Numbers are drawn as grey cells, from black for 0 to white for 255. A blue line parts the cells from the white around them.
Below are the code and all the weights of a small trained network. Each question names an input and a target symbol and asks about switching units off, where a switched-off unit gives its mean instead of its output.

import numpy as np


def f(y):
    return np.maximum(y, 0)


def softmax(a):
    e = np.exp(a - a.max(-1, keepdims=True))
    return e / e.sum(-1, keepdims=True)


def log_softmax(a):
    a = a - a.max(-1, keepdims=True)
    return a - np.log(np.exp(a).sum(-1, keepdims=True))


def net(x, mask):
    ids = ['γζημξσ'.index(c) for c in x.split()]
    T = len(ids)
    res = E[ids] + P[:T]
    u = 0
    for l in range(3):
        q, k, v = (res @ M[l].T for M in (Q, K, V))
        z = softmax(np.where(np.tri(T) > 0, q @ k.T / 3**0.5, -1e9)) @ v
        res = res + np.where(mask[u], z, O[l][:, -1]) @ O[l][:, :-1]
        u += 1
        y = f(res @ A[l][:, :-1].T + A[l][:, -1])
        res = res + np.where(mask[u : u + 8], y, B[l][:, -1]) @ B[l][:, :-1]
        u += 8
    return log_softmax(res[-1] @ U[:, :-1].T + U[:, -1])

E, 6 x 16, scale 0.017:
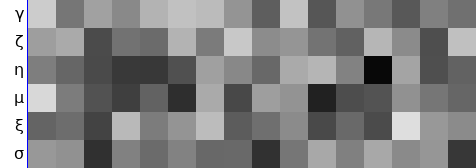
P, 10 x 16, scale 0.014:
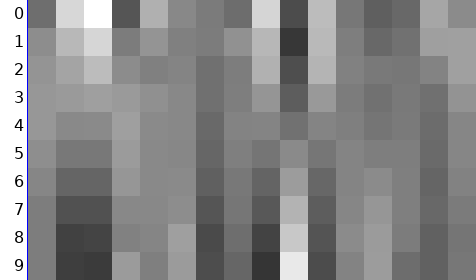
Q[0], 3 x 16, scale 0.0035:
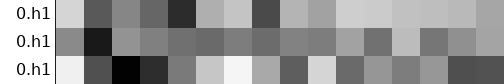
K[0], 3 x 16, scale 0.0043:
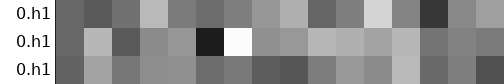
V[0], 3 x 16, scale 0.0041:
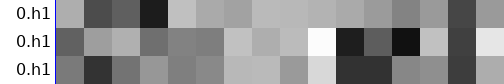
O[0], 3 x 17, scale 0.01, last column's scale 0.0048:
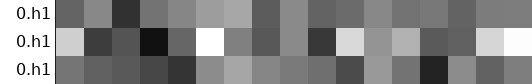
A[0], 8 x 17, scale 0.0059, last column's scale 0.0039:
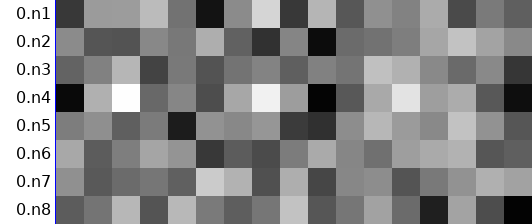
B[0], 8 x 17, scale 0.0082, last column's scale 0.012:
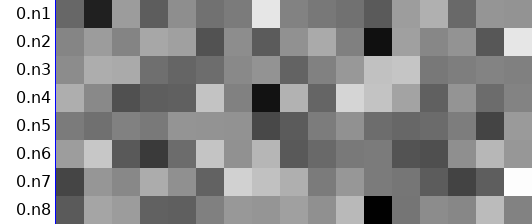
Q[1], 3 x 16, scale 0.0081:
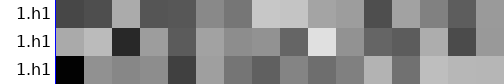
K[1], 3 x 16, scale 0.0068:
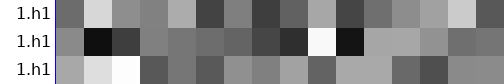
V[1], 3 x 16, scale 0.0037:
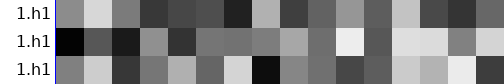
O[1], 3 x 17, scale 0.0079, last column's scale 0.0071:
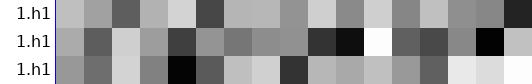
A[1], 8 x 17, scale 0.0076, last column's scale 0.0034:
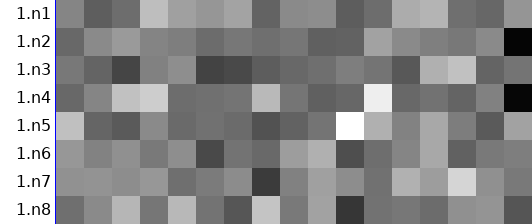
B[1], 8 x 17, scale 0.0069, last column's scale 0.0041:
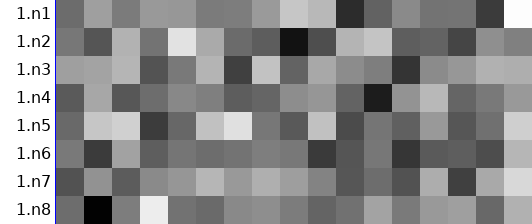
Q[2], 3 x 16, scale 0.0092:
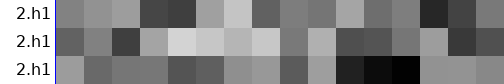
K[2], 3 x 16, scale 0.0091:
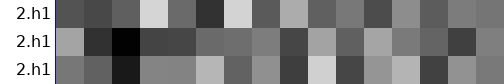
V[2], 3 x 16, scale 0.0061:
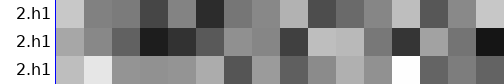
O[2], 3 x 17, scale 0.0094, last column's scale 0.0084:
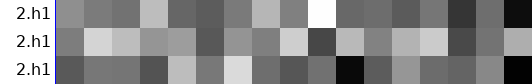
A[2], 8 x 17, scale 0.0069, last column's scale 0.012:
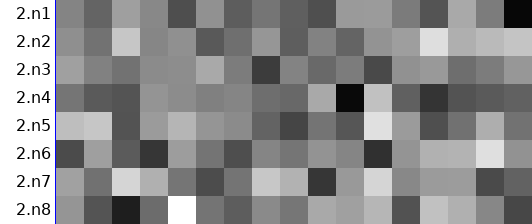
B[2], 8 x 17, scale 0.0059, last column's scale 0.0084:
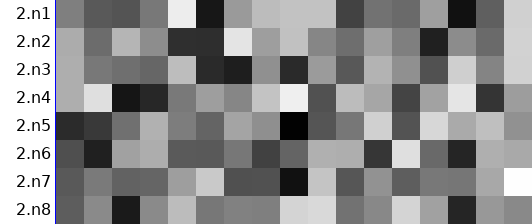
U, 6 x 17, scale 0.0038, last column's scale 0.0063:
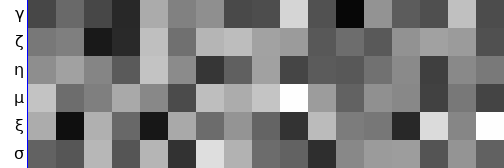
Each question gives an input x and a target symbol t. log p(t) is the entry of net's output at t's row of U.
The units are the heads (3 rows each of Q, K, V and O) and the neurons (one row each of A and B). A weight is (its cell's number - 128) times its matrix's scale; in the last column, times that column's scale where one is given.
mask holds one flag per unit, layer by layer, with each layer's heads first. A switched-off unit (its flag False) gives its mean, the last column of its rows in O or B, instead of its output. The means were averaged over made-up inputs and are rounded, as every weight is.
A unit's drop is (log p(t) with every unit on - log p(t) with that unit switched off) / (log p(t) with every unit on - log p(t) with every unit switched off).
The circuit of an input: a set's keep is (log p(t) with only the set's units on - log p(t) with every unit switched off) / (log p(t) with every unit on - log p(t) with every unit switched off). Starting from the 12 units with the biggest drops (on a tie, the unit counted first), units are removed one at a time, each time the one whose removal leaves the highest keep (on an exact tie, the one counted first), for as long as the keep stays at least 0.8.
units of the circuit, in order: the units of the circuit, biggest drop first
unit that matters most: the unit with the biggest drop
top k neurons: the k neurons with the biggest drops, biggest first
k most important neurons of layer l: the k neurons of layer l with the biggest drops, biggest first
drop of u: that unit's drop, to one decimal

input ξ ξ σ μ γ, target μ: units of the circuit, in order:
(2.h1)
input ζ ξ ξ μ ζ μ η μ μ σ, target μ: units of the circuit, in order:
(2.h1 1.h1)
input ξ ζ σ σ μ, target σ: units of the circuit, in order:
(0.h1 2.h1)
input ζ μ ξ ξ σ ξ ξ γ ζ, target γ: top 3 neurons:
(0.n7 2.n6 0.n2)
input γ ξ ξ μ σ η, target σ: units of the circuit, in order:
(0.h1 2.h1)
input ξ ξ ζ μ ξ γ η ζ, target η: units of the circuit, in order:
(1.h1 2.h1 2.n7)
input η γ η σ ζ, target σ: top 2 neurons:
(0.n7 1.n3)
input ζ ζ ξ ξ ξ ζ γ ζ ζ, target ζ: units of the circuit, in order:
(1.h1 2.n4 2.h1)
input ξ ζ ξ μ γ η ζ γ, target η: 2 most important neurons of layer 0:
(0.n2 0.n5)
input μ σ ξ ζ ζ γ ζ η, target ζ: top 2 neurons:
(0.n7 1.n3)
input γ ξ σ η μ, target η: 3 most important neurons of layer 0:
(0.n1 0.n7 0.n2)
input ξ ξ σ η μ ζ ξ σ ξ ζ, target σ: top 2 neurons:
(0.n6 1.n8)
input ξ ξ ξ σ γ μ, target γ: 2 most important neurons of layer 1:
(1.n6 1.n1)
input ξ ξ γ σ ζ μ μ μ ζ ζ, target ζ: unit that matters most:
0.h1
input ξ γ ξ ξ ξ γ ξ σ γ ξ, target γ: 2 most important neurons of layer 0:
(0.n7 0.n2)
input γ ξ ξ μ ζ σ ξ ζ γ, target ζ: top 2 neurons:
(2.n4 0.n7)
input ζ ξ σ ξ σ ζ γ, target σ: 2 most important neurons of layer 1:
(1.n8 1.n5)
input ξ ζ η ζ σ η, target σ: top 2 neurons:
(0.n7 0.n1)
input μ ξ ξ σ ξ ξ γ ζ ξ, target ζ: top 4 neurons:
(0.n7 2.n4 0.n2 1.n1)
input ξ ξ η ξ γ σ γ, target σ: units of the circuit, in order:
(2.h1)
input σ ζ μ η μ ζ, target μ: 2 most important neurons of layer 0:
(0.n2 0.n6)
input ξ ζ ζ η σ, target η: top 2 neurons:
(1.n5 0.n2)
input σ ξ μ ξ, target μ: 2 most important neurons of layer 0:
(0.n7 0.n2)
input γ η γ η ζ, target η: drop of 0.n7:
0.0
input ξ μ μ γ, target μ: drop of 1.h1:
0.1
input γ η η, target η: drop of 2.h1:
0.2
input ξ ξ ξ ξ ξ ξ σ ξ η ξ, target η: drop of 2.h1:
0.5
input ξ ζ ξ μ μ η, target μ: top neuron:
(1.n5)
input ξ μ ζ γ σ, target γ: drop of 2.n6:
0.1
